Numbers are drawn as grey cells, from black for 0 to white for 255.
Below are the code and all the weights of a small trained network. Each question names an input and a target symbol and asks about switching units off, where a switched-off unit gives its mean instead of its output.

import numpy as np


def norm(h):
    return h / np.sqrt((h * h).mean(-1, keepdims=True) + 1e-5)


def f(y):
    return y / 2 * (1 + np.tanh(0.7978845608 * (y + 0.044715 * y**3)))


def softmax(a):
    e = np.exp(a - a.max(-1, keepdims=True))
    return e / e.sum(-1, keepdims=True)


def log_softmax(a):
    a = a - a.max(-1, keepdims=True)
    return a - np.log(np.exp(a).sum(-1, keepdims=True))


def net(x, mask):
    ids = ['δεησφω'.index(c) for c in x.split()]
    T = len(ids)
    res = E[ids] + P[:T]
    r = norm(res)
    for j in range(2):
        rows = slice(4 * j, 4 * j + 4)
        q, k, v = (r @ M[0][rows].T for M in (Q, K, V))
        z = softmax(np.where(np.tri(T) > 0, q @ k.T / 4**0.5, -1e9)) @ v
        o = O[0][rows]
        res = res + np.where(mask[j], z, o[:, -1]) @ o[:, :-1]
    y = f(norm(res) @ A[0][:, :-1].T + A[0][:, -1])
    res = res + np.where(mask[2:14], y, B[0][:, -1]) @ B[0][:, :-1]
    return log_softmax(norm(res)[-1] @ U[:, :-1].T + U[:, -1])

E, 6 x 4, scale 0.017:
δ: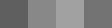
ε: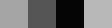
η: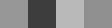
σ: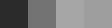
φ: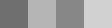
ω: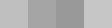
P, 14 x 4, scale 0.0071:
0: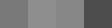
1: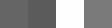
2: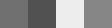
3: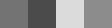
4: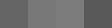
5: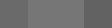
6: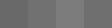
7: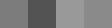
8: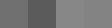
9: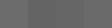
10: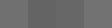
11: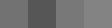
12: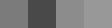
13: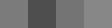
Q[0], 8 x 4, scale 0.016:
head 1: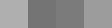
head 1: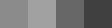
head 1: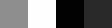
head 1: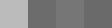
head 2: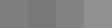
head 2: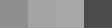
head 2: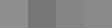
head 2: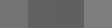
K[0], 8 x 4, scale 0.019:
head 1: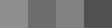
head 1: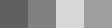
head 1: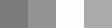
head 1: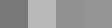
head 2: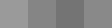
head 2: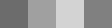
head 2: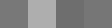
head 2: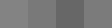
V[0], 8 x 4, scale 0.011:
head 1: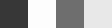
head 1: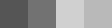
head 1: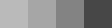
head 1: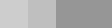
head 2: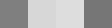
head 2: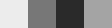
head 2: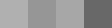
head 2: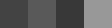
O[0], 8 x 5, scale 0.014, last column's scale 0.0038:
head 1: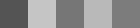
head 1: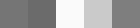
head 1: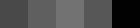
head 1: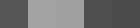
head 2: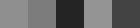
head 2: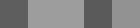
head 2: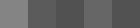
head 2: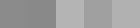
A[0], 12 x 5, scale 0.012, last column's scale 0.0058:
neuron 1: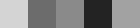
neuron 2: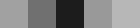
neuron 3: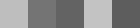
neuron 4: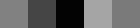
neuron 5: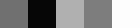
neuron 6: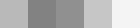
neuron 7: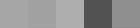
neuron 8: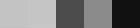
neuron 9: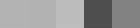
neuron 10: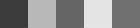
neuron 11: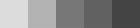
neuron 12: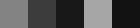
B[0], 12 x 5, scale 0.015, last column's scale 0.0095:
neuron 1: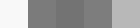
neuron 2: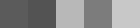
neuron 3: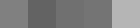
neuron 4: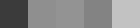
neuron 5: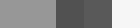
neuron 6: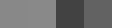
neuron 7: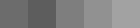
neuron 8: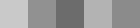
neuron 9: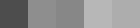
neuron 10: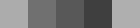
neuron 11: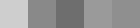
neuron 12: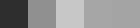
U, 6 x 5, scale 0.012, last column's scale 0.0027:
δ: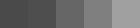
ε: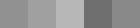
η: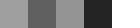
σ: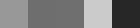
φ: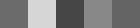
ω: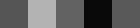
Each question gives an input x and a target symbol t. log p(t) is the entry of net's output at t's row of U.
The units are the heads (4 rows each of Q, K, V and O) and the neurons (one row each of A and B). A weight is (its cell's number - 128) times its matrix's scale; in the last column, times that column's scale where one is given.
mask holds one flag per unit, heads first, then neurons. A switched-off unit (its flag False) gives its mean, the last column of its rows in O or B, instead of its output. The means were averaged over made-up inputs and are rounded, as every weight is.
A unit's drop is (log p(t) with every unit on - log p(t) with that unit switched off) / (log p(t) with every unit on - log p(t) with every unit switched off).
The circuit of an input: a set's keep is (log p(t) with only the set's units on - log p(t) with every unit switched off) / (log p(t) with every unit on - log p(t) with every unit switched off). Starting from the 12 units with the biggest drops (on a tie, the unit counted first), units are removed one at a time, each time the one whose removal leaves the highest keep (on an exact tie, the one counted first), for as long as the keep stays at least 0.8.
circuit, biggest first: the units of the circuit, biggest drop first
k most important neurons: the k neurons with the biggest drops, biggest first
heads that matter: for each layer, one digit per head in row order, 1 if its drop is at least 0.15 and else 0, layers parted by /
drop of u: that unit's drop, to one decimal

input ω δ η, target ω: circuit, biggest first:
head 1; head 2
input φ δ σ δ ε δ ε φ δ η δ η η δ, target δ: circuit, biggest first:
head 2; neuron 2
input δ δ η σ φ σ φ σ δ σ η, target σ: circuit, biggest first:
head 1
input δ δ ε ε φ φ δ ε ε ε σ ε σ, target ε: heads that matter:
01
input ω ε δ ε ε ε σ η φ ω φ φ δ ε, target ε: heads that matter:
01
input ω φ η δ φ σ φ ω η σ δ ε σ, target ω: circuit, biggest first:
head 2; head 1
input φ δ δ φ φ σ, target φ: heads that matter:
10
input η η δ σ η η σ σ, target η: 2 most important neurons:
neuron 5; neuron 9
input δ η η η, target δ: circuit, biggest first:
head 2; neuron 4
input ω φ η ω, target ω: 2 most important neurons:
neuron 10; neuron 1
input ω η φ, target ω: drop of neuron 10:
0.3
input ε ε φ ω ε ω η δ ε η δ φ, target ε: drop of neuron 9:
-0.1
